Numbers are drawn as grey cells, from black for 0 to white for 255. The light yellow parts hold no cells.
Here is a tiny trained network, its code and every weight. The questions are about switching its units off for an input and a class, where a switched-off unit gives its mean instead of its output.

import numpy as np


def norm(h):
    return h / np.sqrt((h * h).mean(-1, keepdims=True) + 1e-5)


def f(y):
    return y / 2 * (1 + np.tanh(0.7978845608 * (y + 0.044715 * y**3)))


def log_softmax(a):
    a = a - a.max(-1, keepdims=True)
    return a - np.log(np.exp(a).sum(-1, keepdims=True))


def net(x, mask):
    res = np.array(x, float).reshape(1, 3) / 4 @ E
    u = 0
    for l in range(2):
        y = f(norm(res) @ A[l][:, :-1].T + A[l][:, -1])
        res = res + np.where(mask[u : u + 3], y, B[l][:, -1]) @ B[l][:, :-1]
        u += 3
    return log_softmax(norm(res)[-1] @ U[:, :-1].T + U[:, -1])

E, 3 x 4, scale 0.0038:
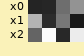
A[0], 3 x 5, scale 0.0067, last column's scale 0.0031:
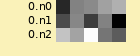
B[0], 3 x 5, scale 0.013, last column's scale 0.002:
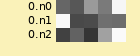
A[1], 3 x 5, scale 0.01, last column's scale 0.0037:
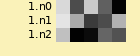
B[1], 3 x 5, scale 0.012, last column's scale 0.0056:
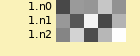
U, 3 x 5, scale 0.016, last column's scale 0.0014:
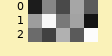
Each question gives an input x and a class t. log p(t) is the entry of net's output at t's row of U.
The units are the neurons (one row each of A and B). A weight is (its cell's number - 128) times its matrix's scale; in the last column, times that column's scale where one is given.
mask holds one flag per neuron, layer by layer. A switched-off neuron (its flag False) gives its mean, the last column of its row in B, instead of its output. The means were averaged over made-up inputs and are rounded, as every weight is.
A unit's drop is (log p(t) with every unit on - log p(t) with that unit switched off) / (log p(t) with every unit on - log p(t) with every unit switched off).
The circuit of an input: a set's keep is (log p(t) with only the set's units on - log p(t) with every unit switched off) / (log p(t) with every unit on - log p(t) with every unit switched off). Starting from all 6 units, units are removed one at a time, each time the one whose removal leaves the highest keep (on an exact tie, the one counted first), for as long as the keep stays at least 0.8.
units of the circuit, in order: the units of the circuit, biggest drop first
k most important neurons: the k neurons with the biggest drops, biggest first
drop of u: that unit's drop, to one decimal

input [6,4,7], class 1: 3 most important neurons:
[0.n1; 1.n2; 0.n2]
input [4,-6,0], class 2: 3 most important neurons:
[1.n2; 0.n0; 0.n2]
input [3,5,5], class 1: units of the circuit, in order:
[1.n2; 0.n1]
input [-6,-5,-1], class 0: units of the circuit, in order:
[0.n2; 1.n2]
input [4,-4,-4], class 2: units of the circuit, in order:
[1.n2]
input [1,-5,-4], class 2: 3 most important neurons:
[1.n2; 0.n0; 1.n0]
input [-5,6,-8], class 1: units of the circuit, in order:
[1.n2; 0.n2]
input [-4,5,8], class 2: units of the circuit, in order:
[1.n1; 1.n2]
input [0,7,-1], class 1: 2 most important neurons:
[1.n2; 0.n0]
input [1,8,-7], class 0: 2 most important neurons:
[1.n2; 1.n0]
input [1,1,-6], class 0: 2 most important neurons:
[1.n1; 0.n1]
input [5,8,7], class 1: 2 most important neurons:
[1.n2; 0.n1]
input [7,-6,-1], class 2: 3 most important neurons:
[1.n2; 0.n2; 0.n0]
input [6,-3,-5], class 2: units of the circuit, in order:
[0.n2]
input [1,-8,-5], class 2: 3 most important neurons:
[1.n2; 0.n0; 1.n0]
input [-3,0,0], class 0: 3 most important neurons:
[0.n2; 0.n1; 1.n2]
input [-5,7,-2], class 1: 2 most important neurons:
[1.n2; 0.n2]
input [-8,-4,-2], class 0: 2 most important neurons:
[0.n2; 1.n2]
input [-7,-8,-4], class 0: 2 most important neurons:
[0.n2; 1.n2]
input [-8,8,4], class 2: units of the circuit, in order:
[1.n1]
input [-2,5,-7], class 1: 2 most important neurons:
[1.n2; 0.n0]
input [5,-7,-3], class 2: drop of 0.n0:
0.1
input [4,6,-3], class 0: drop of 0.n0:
-0.1
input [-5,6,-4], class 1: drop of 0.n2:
0.2
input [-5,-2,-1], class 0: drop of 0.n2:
1.2
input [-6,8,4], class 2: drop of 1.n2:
0.0
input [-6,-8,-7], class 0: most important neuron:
[0.n2]
